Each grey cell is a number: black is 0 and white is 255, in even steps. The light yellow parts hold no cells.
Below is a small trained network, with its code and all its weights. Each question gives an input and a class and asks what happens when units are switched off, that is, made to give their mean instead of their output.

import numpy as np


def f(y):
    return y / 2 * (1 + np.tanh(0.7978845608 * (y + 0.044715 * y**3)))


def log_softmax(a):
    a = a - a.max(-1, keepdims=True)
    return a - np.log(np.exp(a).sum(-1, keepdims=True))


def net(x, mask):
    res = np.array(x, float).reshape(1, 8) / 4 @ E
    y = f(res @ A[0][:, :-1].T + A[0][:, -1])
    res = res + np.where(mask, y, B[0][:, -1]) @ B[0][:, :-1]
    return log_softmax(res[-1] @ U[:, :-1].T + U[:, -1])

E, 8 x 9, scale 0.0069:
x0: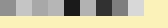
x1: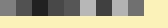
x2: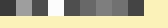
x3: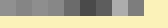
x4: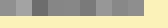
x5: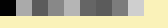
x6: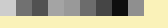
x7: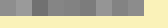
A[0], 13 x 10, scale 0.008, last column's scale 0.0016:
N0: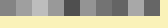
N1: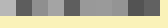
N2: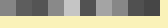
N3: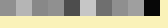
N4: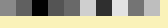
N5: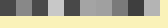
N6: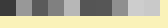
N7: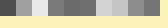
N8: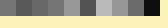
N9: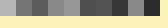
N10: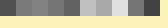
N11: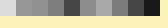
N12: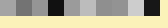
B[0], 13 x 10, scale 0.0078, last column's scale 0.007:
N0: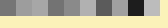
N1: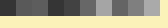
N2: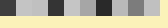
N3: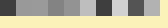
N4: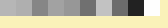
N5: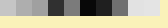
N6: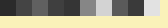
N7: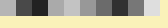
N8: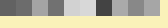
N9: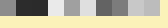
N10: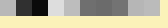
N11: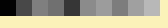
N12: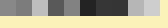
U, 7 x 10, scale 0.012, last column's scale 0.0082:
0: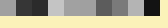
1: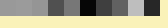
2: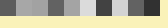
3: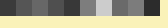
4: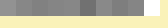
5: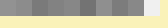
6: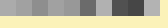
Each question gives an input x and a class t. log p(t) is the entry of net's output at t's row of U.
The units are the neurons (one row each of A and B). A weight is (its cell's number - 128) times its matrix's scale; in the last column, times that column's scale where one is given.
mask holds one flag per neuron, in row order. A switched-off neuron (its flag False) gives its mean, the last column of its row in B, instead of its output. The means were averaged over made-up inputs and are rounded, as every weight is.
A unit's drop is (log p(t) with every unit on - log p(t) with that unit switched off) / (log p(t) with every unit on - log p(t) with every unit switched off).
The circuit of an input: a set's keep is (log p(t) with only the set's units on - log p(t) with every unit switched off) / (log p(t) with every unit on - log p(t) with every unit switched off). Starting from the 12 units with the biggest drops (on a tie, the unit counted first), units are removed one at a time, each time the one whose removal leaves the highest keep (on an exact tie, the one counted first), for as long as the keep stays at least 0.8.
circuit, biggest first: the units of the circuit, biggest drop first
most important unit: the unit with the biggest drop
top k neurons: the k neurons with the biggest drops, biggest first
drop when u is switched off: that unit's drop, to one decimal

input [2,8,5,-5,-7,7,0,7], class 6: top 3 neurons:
[N4, N11, N1]
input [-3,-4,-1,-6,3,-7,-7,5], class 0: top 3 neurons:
[N7, N10, N6]
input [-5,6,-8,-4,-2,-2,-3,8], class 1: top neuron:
[N12]
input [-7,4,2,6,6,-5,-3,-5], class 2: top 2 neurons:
[N2, N8]
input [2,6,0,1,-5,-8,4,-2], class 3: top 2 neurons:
[N11, N1]
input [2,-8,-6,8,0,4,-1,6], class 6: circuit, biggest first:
[N5, N7]
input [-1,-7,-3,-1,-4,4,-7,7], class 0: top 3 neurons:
[N7, N4, N10]
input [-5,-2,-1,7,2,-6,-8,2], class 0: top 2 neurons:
[N7, N10]
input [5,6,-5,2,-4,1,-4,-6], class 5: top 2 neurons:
[N5, N4]
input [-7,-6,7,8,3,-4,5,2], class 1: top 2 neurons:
[N5, N2]
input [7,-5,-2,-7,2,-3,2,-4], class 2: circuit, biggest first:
[N0, N3]
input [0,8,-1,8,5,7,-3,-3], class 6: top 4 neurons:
[N4, N11, N1, N10]
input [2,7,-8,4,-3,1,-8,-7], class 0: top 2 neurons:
[N10, N5]
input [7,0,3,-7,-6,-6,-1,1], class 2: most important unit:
N3
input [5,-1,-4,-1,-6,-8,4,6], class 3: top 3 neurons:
[N11, N1, N5]
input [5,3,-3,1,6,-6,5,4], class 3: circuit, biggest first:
[N11, N1]
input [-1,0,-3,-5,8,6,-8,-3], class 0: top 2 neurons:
[N10, N7]
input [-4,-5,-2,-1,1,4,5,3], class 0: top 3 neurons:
[N9, N4, N5]
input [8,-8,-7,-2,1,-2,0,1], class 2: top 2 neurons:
[N0, N3]
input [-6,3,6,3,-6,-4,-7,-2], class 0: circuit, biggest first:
[N10]
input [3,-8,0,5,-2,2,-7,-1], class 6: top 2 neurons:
[N9, N0]
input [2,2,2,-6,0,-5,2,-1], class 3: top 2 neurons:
[N11, N1]
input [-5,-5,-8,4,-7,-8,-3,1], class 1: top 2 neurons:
[N12, N6]
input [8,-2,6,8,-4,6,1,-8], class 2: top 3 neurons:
[N0, N3, N12]
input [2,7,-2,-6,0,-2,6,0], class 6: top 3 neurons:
[N4, N10, N7]
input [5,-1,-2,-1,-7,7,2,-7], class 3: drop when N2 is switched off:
0.1
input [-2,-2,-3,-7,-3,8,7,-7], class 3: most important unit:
N6
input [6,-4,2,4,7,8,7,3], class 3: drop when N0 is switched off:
0.0
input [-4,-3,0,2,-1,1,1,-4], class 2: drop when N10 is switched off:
0.2
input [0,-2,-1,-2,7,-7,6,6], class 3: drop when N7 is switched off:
0.2
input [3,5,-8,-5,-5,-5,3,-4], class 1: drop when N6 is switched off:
0.1
